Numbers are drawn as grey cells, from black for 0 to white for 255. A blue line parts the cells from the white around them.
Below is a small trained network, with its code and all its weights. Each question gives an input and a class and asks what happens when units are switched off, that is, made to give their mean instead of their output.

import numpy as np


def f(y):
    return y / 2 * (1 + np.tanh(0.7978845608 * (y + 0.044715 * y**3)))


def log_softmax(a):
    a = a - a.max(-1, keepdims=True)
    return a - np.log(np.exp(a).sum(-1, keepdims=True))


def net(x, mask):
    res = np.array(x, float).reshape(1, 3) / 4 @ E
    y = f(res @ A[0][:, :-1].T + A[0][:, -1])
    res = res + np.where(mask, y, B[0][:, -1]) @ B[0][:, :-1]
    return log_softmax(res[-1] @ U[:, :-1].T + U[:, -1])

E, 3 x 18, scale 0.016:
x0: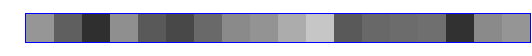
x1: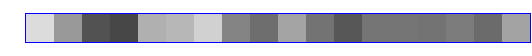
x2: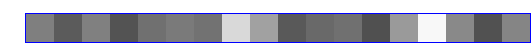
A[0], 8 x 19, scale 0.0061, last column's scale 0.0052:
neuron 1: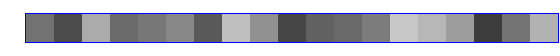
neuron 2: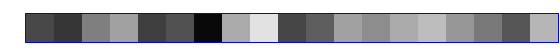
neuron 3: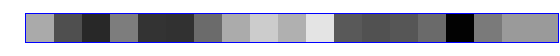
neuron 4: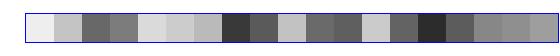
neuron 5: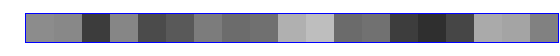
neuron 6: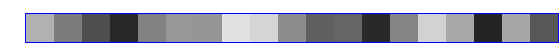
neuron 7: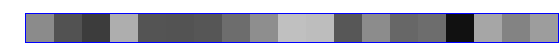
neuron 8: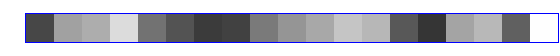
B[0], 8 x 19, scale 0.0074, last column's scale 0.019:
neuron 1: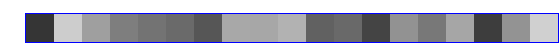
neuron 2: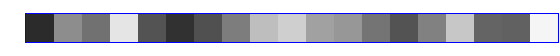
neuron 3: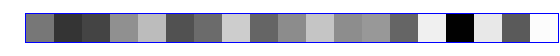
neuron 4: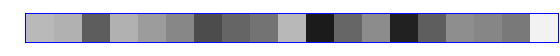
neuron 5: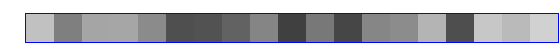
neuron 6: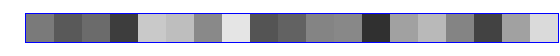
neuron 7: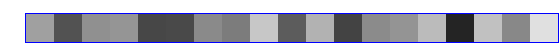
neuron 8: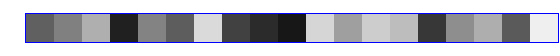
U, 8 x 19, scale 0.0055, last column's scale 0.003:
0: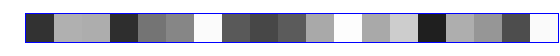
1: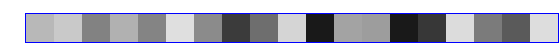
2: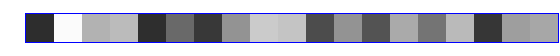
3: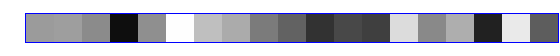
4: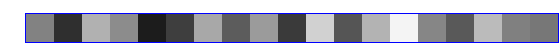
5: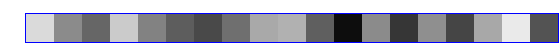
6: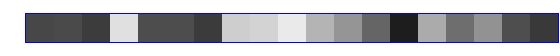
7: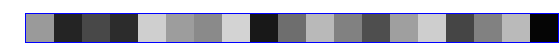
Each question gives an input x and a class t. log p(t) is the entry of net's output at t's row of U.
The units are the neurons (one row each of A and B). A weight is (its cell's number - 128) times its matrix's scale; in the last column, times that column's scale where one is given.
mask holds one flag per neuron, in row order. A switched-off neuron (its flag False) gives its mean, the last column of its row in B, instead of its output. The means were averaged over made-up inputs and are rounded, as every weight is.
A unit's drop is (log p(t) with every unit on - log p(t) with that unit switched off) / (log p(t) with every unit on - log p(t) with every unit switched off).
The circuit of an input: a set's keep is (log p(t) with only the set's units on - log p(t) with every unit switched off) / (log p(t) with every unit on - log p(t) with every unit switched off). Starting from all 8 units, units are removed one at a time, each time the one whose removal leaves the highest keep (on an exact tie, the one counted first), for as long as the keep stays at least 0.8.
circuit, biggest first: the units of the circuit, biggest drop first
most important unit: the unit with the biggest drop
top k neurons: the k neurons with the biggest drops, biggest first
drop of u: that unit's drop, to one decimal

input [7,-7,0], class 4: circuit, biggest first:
(neuron 8)
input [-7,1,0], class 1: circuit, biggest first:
(neuron 6; neuron 7)
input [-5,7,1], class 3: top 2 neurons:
(neuron 6; neuron 2)
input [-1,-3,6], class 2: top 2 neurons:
(neuron 3; neuron 1)
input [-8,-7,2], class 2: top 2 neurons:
(neuron 2; neuron 1)
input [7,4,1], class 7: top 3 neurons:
(neuron 3; neuron 2; neuron 6)
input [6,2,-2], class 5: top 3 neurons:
(neuron 5; neuron 8; neuron 2)
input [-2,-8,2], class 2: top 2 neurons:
(neuron 2; neuron 3)
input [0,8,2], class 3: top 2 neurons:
(neuron 3; neuron 6)
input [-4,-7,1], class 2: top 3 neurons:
(neuron 2; neuron 1; neuron 3)
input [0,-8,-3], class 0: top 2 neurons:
(neuron 8; neuron 3)
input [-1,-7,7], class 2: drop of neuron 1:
0.2
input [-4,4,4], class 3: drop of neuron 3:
0.2
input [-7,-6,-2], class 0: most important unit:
neuron 8
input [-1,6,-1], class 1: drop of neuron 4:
0.1
